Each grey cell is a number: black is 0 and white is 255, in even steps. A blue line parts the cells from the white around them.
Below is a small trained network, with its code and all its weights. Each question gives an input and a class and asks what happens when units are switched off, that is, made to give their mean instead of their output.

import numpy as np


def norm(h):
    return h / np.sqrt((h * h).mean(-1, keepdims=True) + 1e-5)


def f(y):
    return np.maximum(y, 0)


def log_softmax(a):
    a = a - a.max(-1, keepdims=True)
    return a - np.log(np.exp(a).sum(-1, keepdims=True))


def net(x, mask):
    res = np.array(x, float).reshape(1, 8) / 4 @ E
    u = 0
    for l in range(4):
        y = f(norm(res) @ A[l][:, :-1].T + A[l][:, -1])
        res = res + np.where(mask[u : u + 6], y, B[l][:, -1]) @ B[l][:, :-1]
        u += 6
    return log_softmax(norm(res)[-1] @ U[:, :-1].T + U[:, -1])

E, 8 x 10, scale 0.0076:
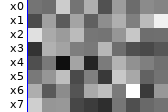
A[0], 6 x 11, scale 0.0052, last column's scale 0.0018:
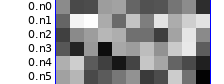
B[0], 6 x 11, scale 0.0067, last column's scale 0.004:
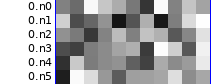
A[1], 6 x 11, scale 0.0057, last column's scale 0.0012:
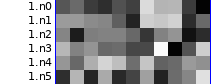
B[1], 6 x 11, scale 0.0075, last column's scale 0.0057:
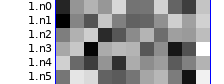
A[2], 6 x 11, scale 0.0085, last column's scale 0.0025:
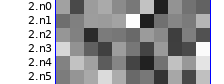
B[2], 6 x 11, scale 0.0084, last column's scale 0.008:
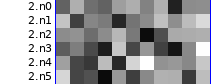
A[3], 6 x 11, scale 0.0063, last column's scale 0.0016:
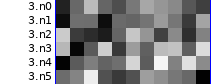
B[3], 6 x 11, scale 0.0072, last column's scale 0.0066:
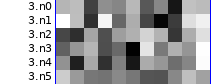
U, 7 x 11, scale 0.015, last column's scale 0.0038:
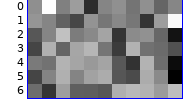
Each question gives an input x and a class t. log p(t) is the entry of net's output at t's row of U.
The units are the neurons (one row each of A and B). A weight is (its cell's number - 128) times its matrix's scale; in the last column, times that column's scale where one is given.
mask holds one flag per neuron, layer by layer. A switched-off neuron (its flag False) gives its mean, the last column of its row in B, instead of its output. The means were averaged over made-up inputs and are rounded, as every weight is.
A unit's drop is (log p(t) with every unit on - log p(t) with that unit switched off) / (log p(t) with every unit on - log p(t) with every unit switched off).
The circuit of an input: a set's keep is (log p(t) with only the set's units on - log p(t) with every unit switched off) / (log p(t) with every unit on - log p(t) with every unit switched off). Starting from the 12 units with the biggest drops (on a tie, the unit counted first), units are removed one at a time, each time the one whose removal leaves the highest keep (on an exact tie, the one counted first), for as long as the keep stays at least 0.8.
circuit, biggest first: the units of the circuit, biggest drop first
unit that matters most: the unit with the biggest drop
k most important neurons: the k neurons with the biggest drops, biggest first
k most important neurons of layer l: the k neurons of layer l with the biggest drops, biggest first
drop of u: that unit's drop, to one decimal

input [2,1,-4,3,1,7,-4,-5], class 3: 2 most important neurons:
[1.n0; 2.n1]
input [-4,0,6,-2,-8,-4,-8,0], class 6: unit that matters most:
2.n5
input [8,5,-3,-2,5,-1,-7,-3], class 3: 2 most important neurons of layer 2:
[2.n1; 2.n4]
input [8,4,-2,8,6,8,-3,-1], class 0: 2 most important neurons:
[1.n5; 2.n3]
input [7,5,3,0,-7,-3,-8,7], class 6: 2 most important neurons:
[2.n5; 2.n4]
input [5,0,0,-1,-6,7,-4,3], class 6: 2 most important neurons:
[2.n4; 1.n1]
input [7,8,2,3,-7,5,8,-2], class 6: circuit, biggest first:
[2.n3; 3.n1]
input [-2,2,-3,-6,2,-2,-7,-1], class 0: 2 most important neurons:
[1.n5; 2.n1]
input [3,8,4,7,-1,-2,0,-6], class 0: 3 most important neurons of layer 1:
[1.n5; 1.n4; 1.n1]
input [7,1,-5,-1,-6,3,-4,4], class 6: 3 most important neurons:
[2.n4; 2.n3; 0.n3]
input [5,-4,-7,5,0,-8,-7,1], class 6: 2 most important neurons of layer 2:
[2.n4; 2.n5]
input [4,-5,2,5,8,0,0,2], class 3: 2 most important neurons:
[1.n3; 0.n1]
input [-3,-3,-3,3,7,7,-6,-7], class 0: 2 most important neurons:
[1.n5; 3.n1]
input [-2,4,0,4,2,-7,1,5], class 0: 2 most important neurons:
[1.n5; 0.n3]
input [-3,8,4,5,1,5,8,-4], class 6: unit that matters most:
2.n3
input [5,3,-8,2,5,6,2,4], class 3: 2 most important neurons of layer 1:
[1.n0; 1.n2]
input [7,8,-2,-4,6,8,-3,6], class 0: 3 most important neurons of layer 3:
[3.n1; 3.n0; 3.n2]
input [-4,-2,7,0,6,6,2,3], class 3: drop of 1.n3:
0.1
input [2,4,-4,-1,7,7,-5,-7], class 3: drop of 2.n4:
0.1
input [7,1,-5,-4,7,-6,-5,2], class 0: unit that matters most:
1.n5
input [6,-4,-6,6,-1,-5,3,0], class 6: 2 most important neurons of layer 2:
[2.n1; 2.n3]
